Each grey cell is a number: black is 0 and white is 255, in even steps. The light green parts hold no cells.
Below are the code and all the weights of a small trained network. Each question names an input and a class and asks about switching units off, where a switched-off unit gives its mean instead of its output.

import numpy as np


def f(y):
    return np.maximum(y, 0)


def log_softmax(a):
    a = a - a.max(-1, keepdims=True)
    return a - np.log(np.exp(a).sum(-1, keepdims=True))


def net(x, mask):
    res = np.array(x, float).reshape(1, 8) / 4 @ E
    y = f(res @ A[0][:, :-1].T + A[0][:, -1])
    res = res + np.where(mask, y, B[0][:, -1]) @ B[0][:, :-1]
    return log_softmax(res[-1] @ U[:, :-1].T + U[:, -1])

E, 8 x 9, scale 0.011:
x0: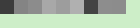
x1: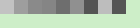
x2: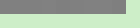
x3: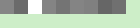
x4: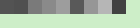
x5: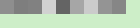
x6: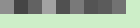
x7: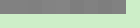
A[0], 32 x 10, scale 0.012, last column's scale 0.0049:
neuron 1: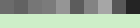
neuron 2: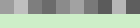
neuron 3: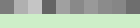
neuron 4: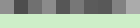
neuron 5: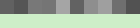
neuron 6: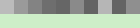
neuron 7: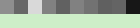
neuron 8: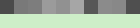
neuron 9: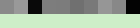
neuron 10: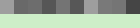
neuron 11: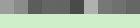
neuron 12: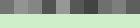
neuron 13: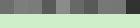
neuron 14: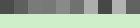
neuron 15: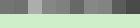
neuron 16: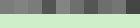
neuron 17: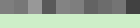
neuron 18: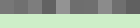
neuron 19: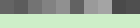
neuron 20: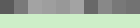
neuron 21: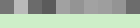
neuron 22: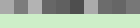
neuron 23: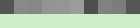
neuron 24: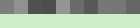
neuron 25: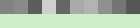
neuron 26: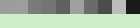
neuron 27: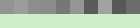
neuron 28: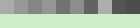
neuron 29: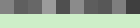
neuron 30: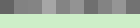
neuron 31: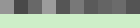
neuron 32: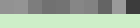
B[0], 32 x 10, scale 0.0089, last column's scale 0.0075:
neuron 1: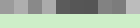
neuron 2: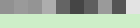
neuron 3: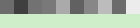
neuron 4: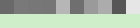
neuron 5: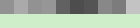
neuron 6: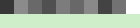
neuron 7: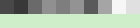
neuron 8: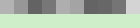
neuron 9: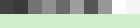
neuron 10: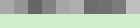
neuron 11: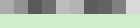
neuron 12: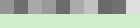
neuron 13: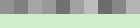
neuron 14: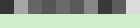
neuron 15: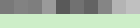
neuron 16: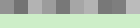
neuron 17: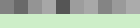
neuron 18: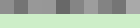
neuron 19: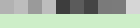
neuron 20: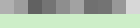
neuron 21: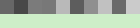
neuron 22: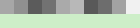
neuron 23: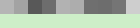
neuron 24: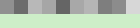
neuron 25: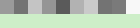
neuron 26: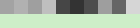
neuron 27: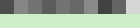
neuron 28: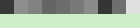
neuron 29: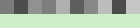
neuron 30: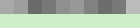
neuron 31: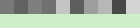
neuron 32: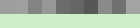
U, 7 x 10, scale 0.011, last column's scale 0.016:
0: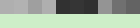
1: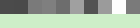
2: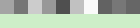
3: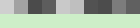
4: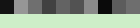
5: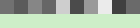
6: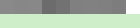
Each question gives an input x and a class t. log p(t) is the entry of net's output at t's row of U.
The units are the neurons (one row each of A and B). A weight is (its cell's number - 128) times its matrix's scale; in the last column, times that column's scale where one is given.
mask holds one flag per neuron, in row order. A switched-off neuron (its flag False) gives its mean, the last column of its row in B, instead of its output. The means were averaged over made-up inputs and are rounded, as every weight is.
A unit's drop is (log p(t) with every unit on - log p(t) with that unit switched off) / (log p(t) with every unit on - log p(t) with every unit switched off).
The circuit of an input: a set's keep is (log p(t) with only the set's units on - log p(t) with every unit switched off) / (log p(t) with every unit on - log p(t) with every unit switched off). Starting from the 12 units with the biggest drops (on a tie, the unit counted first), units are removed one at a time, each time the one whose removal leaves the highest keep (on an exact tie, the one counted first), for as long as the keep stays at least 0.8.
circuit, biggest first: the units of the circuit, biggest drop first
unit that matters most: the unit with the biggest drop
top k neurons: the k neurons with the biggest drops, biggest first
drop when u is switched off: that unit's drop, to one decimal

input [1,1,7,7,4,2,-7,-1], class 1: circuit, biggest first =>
[neuron 7; neuron 15]
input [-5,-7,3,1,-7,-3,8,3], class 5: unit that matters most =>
neuron 4
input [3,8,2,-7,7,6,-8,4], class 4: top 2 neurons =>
[neuron 28; neuron 6]
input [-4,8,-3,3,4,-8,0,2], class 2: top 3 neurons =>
[neuron 12; neuron 16; neuron 24]
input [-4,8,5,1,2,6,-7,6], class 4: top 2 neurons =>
[neuron 6; neuron 28]
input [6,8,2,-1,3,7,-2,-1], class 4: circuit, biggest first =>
[neuron 28; neuron 27]
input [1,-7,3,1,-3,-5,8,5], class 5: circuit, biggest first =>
[neuron 29; neuron 4]
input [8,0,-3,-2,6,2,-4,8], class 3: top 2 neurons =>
[neuron 8; neuron 23]
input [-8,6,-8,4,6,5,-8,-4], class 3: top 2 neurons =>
[neuron 22; neuron 11]
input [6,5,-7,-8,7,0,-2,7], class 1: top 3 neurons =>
[neuron 9; neuron 26; neuron 2]
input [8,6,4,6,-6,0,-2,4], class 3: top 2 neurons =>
[neuron 23; neuron 20]
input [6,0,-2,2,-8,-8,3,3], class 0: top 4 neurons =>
[neuron 26; neuron 2; neuron 25; neuron 32]
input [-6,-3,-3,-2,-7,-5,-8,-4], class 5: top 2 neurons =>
[neuron 21; neuron 3]
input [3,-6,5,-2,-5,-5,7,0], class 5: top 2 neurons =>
[neuron 29; neuron 4]
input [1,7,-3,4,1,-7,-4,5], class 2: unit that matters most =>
neuron 12
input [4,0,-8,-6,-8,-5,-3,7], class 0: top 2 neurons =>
[neuron 2; neuron 26]
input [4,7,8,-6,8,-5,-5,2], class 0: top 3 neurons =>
[neuron 19; neuron 1; neuron 5]
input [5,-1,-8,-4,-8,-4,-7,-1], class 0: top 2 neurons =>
[neuron 2; neuron 26]
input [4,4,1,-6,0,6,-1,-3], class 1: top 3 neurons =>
[neuron 9; neuron 12; neuron 24]
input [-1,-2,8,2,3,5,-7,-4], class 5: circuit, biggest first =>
[neuron 3]
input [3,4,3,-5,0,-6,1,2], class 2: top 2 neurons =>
[neuron 24; neuron 12]
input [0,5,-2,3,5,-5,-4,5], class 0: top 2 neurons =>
[neuron 1; neuron 19]
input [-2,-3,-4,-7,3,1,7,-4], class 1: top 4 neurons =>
[neuron 9; neuron 3; neuron 21; neuron 2]
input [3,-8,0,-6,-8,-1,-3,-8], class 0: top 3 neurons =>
[neuron 26; neuron 2; neuron 6]
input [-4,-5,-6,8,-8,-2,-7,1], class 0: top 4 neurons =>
[neuron 2; neuron 26; neuron 9; neuron 32]
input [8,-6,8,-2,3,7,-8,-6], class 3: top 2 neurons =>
[neuron 8; neuron 20]
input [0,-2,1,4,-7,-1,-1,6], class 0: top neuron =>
[neuron 26]
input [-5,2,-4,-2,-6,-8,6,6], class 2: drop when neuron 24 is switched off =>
0.3
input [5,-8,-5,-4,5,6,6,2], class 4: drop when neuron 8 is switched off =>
-0.1
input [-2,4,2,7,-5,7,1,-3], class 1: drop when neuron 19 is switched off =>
0.0
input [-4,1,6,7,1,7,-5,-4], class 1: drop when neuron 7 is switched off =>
0.4
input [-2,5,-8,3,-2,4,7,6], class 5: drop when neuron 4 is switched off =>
0.1
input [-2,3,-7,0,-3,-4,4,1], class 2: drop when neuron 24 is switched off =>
0.2
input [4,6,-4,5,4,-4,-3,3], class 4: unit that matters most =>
neuron 27
